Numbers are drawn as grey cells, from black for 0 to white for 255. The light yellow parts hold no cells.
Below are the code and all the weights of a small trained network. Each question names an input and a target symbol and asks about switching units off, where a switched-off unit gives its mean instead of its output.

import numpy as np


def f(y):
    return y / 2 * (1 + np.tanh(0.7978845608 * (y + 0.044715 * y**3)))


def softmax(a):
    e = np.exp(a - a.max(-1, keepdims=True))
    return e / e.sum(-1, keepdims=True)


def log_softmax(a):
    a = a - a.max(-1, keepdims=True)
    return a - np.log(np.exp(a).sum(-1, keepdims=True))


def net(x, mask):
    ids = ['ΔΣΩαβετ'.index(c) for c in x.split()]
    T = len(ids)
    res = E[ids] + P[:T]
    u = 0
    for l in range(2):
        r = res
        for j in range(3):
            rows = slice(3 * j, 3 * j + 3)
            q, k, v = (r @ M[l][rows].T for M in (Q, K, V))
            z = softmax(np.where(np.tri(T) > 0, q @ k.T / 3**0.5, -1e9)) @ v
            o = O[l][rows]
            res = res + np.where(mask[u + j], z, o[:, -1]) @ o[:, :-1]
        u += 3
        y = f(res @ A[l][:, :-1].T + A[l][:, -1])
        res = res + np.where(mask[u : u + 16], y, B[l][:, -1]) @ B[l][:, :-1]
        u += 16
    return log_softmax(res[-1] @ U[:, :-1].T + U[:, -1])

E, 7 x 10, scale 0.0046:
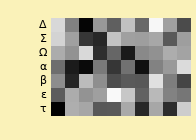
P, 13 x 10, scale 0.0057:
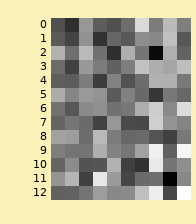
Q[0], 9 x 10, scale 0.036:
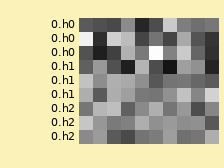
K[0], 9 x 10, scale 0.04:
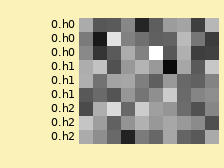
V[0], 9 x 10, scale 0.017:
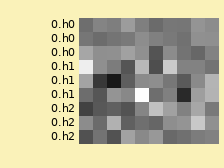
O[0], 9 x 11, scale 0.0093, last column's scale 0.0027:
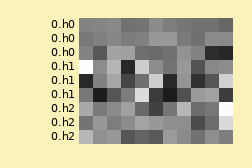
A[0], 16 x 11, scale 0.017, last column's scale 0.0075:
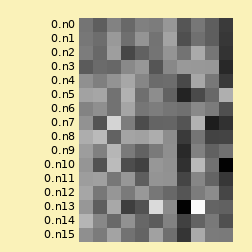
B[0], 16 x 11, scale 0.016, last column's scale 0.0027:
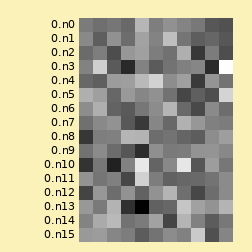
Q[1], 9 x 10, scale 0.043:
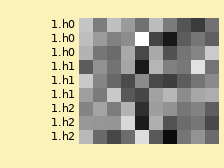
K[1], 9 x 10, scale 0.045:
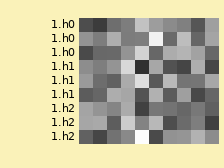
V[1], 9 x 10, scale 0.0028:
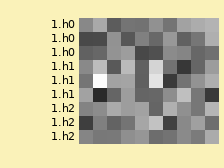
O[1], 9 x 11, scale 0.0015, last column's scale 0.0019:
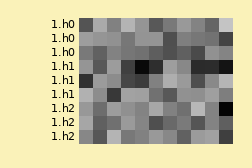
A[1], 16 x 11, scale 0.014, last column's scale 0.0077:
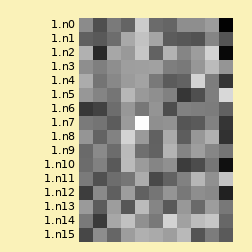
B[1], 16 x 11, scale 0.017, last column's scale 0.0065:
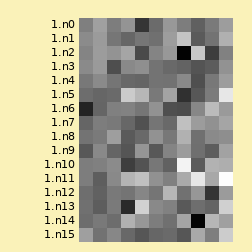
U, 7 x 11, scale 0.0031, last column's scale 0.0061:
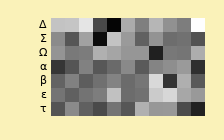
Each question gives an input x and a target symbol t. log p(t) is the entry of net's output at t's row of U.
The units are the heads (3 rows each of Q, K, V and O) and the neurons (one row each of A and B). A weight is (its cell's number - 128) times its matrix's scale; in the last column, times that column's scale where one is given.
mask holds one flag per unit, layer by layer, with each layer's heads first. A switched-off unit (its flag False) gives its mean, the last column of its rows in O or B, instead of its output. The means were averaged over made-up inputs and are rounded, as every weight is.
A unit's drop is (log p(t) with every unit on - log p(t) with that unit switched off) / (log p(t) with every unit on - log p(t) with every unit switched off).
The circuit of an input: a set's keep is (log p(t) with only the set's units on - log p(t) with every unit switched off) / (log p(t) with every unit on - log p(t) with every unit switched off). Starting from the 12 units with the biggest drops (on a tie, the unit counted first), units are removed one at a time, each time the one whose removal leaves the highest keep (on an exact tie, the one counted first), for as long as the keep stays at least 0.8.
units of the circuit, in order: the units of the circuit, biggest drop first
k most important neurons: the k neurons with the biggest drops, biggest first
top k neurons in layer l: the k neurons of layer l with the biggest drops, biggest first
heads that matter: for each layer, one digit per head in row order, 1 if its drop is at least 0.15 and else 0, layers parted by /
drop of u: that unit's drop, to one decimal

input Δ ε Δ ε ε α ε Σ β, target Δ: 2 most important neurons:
[0.n7 1.n5]
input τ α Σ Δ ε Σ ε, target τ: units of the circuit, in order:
[0.h1 1.n12 1.n9]
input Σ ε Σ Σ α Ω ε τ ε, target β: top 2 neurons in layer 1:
[1.n10 1.n5]
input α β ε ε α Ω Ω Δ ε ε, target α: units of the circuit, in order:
[0.h1 1.n6]
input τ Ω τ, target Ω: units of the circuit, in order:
[0.n5 1.n5]
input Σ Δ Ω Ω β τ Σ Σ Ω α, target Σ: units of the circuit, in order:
[0.h1 1.n13]
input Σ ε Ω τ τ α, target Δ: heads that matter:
001 / 000
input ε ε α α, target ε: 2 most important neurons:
[1.n11 0.n3]
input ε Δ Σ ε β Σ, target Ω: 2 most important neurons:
[0.n5 0.n8]
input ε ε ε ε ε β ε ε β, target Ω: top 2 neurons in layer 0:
[0.n5 0.n13]
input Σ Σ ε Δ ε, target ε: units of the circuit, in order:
[1.n11 0.h1]
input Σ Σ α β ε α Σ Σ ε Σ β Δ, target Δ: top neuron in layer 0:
[0.n13]
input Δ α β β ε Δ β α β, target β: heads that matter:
011 / 000
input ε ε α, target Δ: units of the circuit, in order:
[0.n13]
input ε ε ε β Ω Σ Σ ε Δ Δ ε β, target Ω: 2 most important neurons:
[1.n5 0.n14]
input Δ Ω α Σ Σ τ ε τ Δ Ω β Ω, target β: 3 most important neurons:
[0.n8 1.n10 0.n5]
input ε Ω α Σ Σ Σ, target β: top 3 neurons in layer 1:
[1.n10 1.n5 1.n1]
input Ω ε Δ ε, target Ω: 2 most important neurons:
[1.n2 0.n3]
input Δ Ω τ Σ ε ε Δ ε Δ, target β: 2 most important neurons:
[0.n8 1.n10]
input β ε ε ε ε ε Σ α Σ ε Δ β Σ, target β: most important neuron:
[1.n14]
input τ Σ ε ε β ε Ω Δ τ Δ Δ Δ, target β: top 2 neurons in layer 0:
[0.n8 0.n5]
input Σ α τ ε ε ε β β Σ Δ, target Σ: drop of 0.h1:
1.3
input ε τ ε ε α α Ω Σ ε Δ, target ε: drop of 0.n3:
0.1
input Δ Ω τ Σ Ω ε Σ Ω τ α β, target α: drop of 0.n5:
0.0
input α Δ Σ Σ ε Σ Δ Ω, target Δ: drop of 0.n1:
0.0
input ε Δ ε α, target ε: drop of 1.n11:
0.6
